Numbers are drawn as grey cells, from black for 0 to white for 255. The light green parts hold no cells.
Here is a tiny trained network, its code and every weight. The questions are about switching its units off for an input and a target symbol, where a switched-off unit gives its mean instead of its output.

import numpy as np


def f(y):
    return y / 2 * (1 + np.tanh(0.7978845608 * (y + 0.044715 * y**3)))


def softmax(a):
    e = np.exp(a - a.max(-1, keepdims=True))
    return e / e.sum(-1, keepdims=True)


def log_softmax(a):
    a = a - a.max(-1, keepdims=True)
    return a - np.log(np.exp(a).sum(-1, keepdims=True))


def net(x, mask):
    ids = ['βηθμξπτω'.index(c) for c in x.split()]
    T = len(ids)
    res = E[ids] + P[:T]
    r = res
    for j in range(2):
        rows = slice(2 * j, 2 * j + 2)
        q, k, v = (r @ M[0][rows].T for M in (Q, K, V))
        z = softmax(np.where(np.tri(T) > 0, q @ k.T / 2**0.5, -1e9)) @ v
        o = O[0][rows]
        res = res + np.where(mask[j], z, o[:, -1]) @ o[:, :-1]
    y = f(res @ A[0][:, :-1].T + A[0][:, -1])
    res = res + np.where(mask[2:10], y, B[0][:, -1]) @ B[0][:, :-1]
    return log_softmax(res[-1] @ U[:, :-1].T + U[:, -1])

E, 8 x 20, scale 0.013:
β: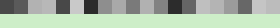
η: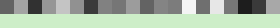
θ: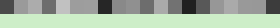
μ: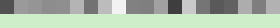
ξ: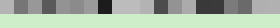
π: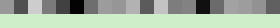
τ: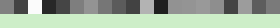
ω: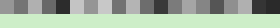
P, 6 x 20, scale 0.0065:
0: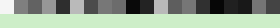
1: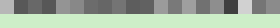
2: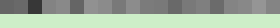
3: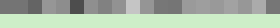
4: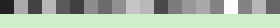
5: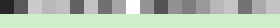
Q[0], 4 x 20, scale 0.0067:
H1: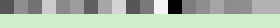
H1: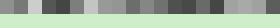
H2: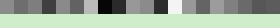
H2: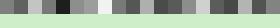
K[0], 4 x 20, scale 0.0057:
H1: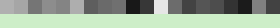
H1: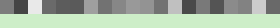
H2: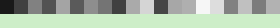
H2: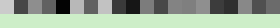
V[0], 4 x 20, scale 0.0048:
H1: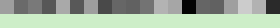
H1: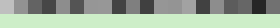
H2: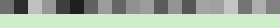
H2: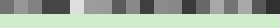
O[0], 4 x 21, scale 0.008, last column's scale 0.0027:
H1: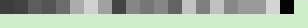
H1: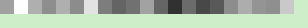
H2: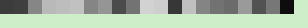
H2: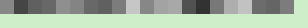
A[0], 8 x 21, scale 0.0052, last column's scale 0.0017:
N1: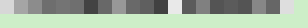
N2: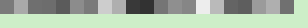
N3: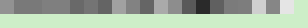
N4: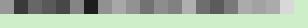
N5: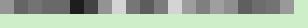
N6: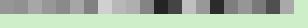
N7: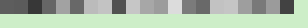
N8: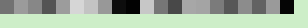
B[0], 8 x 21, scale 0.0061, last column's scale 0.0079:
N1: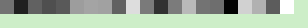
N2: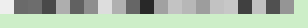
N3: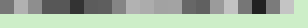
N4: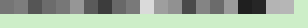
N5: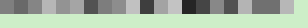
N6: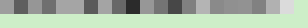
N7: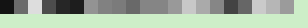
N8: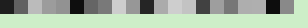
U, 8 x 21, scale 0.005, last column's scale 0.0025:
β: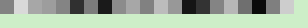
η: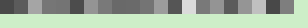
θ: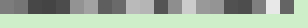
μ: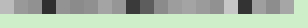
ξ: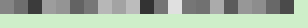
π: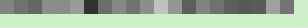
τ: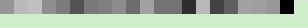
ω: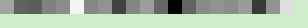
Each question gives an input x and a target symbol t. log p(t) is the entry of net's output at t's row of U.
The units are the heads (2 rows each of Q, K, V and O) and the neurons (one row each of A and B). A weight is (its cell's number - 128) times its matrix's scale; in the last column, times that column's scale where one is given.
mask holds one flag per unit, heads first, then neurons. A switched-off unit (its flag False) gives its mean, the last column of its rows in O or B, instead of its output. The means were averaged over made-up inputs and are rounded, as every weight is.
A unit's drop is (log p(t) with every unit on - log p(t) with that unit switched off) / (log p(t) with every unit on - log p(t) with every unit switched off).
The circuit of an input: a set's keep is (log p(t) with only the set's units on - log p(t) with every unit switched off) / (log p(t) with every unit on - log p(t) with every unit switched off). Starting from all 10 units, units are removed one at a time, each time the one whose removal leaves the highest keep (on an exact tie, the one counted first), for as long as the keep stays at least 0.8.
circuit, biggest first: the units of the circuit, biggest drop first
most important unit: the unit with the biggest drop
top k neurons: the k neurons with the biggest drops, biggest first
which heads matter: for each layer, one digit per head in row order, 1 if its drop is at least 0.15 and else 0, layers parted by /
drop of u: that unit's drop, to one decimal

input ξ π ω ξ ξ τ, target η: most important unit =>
H2
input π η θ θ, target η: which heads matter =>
10
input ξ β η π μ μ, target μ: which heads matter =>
01
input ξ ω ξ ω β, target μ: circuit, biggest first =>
H2, N2
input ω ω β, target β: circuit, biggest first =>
H2, N1, N3
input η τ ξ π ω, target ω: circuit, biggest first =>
N6, H2
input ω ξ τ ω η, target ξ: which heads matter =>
10
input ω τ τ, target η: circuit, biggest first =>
N8, H2
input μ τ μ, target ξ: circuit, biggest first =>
H2, N1, H1, N5
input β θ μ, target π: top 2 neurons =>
N4, N1
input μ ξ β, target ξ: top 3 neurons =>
N1, N2, N5
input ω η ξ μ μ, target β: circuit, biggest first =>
H2, N1
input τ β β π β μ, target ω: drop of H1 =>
0.1
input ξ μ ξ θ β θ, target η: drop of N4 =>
0.3
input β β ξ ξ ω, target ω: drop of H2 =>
0.3
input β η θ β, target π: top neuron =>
N4
